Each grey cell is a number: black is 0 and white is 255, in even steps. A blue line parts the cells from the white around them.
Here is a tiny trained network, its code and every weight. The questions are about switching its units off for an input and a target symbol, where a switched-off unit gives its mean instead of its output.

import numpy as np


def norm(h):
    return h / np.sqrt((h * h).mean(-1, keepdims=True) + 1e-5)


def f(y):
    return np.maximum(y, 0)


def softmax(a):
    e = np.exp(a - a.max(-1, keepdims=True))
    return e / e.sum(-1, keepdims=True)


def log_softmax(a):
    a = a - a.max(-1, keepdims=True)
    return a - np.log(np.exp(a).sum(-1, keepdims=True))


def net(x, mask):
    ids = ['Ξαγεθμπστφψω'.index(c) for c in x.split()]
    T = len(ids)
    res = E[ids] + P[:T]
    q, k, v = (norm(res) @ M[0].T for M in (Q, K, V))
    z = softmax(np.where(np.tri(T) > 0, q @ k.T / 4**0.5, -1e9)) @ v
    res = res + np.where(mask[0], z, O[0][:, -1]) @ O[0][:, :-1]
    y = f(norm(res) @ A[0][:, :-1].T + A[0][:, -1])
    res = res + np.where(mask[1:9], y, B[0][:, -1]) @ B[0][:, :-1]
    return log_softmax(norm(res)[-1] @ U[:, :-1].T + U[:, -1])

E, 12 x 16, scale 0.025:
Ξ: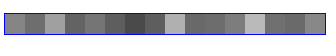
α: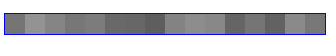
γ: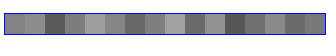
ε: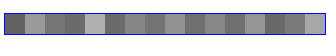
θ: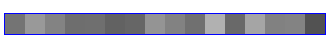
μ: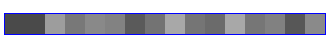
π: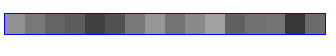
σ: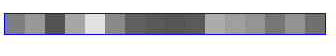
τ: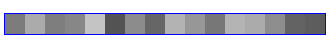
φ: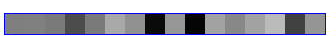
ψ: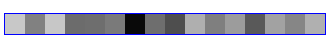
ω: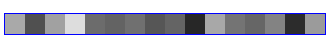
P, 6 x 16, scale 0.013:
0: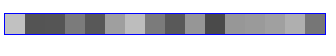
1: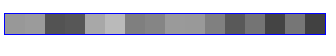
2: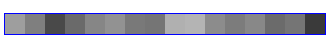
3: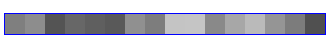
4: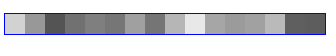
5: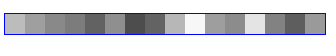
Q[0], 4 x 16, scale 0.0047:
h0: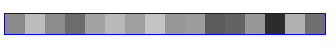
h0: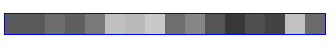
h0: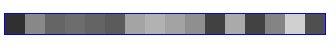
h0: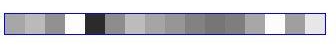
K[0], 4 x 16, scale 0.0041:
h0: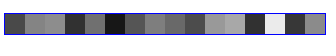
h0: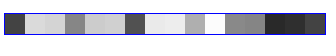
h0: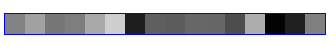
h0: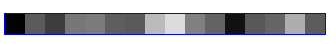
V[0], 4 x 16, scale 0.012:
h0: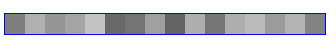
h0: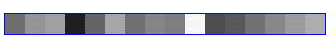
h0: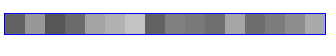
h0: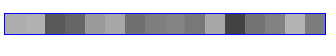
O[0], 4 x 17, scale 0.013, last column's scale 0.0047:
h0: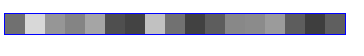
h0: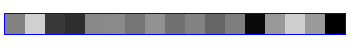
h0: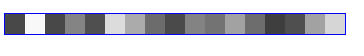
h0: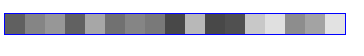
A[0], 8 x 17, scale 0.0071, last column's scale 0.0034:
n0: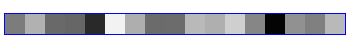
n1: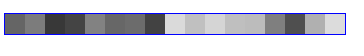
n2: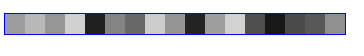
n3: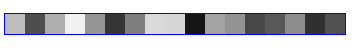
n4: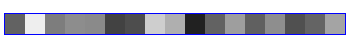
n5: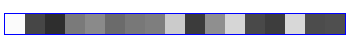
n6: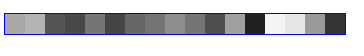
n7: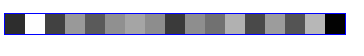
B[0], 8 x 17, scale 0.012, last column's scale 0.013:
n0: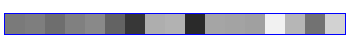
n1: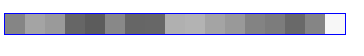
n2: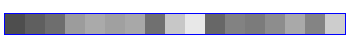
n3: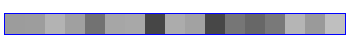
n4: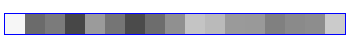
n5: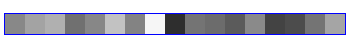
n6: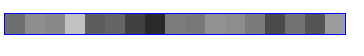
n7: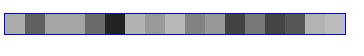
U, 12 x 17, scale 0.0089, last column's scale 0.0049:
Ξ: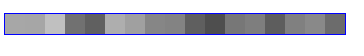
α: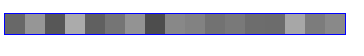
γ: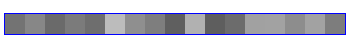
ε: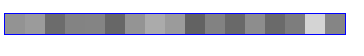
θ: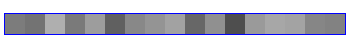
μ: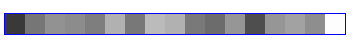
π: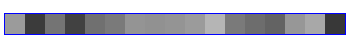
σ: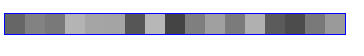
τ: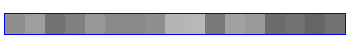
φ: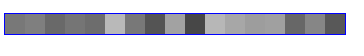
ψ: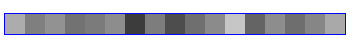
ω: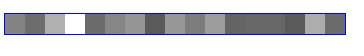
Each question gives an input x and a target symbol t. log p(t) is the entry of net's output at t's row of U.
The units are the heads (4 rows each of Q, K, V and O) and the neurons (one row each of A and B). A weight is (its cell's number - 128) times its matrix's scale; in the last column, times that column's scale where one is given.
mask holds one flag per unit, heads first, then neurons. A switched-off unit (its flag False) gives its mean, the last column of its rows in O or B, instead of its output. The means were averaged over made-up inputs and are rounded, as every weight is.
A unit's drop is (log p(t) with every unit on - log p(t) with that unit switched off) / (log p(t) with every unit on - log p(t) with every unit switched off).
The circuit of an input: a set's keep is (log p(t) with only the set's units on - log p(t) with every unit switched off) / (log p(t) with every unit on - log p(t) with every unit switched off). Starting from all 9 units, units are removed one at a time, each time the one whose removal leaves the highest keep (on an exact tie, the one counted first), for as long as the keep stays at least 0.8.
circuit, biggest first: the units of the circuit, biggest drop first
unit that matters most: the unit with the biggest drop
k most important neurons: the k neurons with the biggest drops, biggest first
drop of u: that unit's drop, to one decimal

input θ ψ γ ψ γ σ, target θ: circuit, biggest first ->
(h0)
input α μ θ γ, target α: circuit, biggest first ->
(h0; n6)
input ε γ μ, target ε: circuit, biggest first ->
(h0; n7)
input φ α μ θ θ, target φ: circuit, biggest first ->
(h0; n0; n7)
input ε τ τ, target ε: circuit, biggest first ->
(h0; n7)
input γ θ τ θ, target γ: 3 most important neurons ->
(n0; n7; n4)
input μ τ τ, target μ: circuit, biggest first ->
(h0; n0; n2)
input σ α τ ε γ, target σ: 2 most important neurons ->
(n3; n2)
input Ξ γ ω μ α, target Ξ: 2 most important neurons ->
(n5; n3)
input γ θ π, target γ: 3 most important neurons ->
(n7; n4; n0)
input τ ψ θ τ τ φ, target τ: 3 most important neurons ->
(n2; n4; n0)
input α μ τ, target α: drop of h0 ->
1.0
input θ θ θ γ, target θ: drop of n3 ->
0.0
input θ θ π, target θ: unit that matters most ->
h0
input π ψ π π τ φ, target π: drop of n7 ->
-0.1
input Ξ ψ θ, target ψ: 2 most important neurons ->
(n6; n2)
